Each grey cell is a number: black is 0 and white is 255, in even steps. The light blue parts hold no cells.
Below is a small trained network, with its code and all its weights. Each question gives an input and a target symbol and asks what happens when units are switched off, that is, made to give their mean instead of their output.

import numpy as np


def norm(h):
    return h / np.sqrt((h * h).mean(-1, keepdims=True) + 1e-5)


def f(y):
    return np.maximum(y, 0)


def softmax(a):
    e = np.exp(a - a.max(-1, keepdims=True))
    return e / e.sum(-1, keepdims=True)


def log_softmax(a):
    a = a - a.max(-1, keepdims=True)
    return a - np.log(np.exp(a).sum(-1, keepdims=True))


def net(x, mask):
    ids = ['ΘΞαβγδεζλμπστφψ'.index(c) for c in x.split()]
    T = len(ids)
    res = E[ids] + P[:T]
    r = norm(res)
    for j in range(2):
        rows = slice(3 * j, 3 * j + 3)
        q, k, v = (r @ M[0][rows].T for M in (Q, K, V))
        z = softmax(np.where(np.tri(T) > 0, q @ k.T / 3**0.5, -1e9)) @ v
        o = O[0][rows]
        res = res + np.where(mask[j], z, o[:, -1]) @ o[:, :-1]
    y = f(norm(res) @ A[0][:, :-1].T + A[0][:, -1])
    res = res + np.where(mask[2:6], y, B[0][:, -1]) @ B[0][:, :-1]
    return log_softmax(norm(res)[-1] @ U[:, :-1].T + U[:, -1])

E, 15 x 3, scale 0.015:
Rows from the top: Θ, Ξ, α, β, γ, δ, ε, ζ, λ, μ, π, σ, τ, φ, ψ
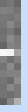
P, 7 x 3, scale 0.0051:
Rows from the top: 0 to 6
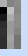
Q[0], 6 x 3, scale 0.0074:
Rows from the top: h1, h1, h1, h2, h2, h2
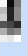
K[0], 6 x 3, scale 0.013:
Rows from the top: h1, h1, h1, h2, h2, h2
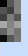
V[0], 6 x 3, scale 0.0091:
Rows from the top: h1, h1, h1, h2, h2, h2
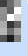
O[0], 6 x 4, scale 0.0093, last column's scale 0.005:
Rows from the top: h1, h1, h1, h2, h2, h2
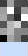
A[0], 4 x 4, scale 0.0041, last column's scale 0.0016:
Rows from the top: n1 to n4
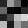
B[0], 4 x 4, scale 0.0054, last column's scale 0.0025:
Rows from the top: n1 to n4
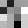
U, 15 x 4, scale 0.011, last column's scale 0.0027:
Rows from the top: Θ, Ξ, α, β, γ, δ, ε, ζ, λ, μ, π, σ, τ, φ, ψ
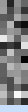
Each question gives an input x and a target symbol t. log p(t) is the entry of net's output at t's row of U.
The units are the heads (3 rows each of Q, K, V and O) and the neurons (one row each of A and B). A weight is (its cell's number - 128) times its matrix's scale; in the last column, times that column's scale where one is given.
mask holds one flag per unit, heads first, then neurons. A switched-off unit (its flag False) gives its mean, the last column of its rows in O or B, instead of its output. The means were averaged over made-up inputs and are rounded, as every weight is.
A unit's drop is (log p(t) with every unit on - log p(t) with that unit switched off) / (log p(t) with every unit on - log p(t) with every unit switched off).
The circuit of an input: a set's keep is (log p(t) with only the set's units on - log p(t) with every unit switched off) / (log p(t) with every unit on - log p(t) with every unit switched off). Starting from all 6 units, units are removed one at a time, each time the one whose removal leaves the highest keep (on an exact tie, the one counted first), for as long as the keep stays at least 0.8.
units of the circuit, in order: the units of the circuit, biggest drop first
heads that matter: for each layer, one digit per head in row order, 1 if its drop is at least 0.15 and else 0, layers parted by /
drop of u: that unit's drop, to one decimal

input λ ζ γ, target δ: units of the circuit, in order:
h2
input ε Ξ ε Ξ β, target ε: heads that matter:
00
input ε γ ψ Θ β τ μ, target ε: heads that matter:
00
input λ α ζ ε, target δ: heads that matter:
01
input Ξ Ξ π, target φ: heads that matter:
10
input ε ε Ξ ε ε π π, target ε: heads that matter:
00
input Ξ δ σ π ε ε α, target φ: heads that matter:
11
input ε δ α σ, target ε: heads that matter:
00
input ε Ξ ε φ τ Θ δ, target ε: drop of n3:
0.0
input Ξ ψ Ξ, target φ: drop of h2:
0.2
